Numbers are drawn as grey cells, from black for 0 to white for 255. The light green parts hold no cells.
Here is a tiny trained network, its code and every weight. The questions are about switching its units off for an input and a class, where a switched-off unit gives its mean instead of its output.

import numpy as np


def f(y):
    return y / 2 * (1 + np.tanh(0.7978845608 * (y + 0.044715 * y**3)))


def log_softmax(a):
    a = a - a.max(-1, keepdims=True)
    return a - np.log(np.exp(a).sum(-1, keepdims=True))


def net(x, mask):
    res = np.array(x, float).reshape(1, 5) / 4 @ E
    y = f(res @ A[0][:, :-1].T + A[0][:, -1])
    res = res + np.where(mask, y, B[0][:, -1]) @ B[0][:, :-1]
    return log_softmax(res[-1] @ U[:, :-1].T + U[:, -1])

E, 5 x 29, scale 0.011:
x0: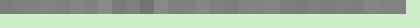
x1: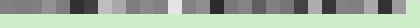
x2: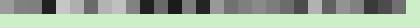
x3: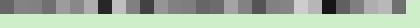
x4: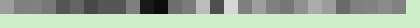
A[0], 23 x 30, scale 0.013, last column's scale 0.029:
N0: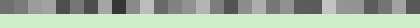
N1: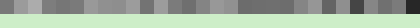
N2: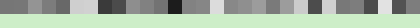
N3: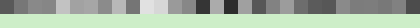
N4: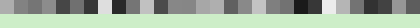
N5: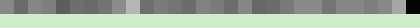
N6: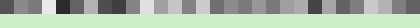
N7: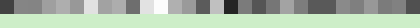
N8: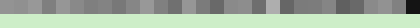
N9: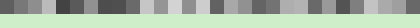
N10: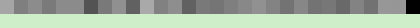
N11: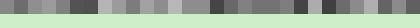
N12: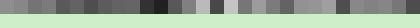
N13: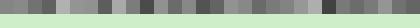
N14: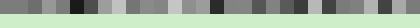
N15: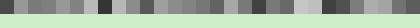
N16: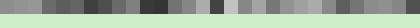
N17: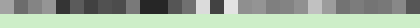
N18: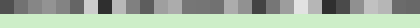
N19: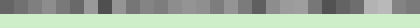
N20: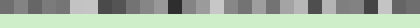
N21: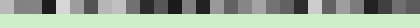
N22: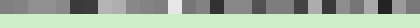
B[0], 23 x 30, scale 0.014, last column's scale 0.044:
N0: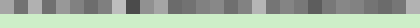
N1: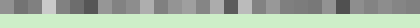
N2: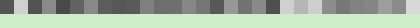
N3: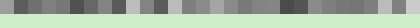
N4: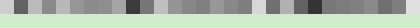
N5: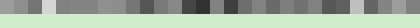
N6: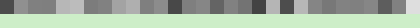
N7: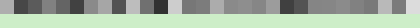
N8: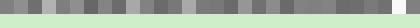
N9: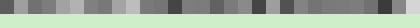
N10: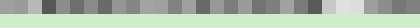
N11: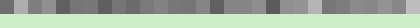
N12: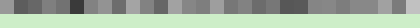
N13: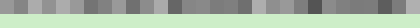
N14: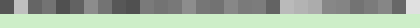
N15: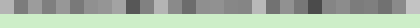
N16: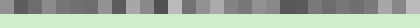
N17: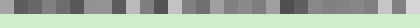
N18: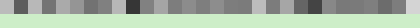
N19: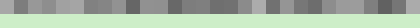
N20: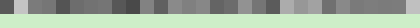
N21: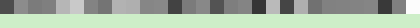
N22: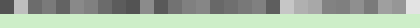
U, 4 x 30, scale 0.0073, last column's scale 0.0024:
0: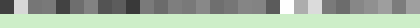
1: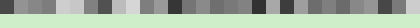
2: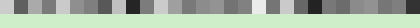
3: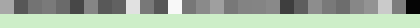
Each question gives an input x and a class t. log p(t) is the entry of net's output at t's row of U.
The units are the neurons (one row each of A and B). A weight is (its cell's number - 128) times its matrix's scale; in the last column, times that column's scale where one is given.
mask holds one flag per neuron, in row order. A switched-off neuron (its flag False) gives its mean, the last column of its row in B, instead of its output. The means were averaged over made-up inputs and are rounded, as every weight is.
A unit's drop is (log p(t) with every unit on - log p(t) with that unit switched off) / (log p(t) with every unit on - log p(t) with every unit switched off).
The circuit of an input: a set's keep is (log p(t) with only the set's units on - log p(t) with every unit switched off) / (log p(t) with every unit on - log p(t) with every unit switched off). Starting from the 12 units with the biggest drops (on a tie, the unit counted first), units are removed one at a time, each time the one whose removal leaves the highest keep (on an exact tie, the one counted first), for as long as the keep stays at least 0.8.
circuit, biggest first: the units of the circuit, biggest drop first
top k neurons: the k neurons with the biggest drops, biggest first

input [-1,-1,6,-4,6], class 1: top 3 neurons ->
N21; N7; N3
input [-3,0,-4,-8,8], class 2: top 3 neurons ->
N4; N0; N7
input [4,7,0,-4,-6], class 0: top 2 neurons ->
N22; N14
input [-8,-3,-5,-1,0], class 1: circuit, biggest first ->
N6
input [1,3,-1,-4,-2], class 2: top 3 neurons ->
N4; N2; N20
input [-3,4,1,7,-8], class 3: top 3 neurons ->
N7; N3; N4
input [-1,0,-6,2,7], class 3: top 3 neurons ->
N17; N21; N16
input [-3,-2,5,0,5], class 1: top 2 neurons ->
N21; N7
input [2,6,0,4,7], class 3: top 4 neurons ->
N17; N16; N12; N2
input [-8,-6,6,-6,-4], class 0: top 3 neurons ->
N2; N20; N6
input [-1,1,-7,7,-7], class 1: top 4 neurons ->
N6; N9; N4; N17
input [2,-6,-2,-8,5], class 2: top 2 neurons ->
N4; N0
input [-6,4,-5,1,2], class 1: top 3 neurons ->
N9; N6; N2
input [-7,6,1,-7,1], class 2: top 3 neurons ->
N4; N2; N0
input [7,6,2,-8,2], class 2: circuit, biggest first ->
N4
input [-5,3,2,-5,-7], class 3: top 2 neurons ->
N7; N3
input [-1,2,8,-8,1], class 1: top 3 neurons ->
N21; N18; N15
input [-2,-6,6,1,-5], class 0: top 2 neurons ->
N2; N20
